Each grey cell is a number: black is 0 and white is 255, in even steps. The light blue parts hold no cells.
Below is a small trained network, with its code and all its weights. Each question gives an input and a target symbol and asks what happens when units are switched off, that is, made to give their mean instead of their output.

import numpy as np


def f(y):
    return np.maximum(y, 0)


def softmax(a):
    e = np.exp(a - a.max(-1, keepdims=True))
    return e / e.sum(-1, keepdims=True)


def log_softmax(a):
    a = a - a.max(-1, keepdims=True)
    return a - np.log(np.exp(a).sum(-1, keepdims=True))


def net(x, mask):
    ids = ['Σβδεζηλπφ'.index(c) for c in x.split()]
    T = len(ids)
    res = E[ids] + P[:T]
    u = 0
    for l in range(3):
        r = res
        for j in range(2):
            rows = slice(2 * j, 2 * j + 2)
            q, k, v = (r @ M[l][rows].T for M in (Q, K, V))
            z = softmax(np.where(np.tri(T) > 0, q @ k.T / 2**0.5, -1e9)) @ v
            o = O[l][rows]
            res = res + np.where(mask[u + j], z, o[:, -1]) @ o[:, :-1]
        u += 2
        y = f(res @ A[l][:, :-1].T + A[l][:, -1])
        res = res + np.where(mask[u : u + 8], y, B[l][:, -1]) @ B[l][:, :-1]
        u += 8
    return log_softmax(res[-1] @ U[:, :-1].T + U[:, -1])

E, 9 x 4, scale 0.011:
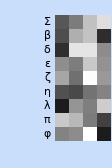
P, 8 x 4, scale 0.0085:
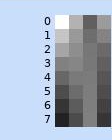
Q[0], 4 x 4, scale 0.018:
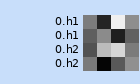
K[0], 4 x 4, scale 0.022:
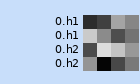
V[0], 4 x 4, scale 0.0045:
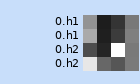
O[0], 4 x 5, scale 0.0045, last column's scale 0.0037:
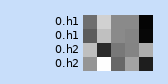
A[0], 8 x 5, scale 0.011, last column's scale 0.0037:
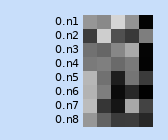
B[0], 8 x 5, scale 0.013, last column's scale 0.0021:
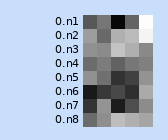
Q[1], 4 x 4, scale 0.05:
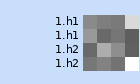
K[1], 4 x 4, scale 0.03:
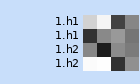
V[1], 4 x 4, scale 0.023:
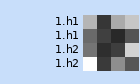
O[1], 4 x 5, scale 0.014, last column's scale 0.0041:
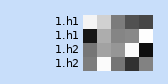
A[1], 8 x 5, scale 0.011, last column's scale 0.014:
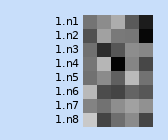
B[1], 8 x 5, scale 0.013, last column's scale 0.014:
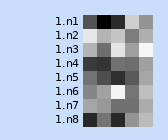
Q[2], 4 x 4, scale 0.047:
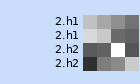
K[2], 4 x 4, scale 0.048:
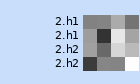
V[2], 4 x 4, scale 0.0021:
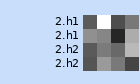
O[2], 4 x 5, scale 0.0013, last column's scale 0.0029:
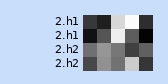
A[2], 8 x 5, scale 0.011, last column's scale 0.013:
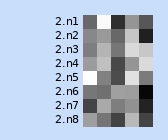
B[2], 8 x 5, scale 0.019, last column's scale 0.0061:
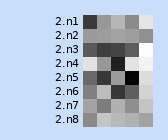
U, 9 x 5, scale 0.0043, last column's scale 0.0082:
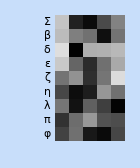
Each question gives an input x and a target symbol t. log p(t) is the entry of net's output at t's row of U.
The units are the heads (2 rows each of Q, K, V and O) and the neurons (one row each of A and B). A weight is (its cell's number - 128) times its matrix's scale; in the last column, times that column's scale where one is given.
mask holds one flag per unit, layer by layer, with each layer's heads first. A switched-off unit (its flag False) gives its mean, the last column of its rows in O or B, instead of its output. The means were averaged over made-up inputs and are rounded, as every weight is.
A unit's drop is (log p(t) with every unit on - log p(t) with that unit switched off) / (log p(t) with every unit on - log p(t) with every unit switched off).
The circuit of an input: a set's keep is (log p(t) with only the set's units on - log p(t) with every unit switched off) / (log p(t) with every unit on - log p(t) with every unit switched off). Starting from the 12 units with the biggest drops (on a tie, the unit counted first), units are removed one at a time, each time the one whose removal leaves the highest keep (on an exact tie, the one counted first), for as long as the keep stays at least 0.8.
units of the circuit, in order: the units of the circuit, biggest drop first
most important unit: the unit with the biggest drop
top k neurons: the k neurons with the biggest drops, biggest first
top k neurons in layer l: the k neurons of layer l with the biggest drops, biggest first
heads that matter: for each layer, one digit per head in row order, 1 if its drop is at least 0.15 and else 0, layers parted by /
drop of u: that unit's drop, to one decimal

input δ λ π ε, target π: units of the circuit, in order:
(0.n6; 1.h1; 0.n2)
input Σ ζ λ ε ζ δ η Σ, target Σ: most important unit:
1.h1
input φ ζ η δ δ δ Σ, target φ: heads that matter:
00 / 01 / 00
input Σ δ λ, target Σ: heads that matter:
00 / 11 / 00
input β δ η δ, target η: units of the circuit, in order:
(1.h2; 2.n3)
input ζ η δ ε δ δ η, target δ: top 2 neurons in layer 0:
(0.n6; 0.n1)
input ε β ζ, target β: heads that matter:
00 / 11 / 00
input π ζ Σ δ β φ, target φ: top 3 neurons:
(1.n3; 2.n4; 1.n1)
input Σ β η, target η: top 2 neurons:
(0.n7; 0.n2)
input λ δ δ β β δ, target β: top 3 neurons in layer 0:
(0.n2; 0.n1; 0.n6)
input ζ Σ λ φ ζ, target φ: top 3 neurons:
(0.n2; 0.n1; 1.n3)
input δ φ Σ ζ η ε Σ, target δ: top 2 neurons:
(1.n3; 2.n3)
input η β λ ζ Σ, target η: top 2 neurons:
(0.n7; 2.n3)
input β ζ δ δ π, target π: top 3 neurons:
(0.n6; 2.n4; 0.n5)
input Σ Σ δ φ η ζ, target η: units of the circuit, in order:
(1.h2; 0.n8; 2.n3)
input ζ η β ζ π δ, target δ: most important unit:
0.h2
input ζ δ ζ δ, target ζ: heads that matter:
00 / 01 / 00
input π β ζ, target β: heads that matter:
01 / 11 / 00
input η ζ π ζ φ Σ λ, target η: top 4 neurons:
(0.n6; 0.n7; 2.n3; 1.n6)
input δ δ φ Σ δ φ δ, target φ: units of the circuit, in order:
(1.h2)
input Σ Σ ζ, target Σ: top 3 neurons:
(2.n4; 2.n5; 2.n3)
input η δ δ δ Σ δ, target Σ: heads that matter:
11 / 11 / 00
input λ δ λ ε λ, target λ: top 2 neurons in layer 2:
(2.n5; 2.n3)
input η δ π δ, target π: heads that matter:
00 / 11 / 00
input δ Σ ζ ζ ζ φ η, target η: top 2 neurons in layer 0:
(0.n2; 0.n7)
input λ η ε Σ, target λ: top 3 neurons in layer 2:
(2.n5; 2.n3; 2.n4)
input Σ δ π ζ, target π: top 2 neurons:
(0.n6; 0.n2)
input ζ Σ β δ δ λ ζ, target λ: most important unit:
2.n5
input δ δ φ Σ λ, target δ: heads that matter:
00 / 00 / 00
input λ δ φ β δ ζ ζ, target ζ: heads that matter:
00 / 11 / 00
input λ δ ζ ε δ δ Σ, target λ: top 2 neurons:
(2.n5; 1.n3)
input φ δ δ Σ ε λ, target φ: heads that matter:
00 / 01 / 00
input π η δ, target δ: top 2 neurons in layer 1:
(1.n3; 1.n8)
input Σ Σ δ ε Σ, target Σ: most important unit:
2.n4
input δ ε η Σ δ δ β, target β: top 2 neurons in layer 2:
(2.n4; 2.n3)
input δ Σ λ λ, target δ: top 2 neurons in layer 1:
(1.n3; 1.n6)
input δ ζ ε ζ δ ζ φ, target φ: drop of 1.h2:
0.9
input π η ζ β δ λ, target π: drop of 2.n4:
0.1
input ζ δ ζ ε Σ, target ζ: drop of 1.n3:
0.2
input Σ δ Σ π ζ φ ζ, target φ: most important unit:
1.h2
